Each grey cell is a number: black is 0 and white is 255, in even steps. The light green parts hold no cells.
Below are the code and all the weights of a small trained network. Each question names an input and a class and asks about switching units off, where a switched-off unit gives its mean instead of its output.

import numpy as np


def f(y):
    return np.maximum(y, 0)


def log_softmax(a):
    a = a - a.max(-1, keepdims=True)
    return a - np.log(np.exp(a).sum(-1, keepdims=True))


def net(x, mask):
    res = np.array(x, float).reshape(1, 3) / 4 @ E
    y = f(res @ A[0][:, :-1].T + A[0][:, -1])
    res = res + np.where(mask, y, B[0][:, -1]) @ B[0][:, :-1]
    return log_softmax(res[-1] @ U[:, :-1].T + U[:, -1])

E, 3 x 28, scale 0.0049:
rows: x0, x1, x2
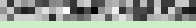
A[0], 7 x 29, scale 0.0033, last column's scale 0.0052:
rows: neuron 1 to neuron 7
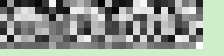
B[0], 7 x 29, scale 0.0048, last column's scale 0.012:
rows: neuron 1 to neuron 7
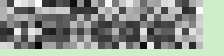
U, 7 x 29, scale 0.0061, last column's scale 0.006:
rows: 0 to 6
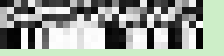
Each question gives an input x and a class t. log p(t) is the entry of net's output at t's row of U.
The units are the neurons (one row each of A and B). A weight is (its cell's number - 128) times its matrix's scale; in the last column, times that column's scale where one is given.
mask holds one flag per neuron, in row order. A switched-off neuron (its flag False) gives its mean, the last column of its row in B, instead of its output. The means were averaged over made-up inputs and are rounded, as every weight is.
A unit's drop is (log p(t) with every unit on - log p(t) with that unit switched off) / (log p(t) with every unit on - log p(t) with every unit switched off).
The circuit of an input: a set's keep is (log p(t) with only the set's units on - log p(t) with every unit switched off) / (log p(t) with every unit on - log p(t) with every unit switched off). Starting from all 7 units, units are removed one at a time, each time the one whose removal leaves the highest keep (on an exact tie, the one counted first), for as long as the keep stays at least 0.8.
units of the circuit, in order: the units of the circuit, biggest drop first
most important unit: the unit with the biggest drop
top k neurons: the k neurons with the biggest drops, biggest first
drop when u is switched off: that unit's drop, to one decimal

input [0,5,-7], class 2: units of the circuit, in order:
neuron 1; neuron 2
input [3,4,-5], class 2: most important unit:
neuron 2
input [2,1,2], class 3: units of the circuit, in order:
neuron 1; neuron 5
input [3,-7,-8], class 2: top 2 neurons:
neuron 1; neuron 7
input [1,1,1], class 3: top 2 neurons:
neuron 2; neuron 1
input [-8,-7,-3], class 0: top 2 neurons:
neuron 5; neuron 4
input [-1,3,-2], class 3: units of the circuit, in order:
neuron 2; neuron 5
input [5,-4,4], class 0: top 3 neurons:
neuron 6; neuron 1; neuron 7
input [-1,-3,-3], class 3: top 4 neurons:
neuron 7; neuron 5; neuron 3; neuron 4
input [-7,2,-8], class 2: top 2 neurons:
neuron 1; neuron 6
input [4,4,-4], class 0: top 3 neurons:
neuron 2; neuron 3; neuron 6
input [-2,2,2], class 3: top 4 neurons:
neuron 2; neuron 1; neuron 5; neuron 6
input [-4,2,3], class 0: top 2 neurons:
neuron 2; neuron 1
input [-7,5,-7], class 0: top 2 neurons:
neuron 5; neuron 2
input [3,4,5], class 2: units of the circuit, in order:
neuron 2
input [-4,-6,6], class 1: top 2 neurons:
neuron 2; neuron 1
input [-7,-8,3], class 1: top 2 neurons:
neuron 2; neuron 6
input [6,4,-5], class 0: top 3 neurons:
neuron 2; neuron 6; neuron 3
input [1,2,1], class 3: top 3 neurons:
neuron 2; neuron 1; neuron 5
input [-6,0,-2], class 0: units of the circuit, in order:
neuron 5
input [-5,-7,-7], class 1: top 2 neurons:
neuron 2; neuron 3
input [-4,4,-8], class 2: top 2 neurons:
neuron 1; neuron 2
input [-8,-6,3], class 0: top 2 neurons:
neuron 5; neuron 4
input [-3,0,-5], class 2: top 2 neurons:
neuron 1; neuron 6
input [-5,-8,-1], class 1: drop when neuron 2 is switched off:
1.4
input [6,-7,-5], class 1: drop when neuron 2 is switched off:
1.4
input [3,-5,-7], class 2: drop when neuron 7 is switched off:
0.0
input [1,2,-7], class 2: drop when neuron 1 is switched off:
0.6
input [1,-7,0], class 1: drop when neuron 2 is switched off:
1.1
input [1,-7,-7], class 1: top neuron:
neuron 2
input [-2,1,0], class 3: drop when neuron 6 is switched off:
0.2
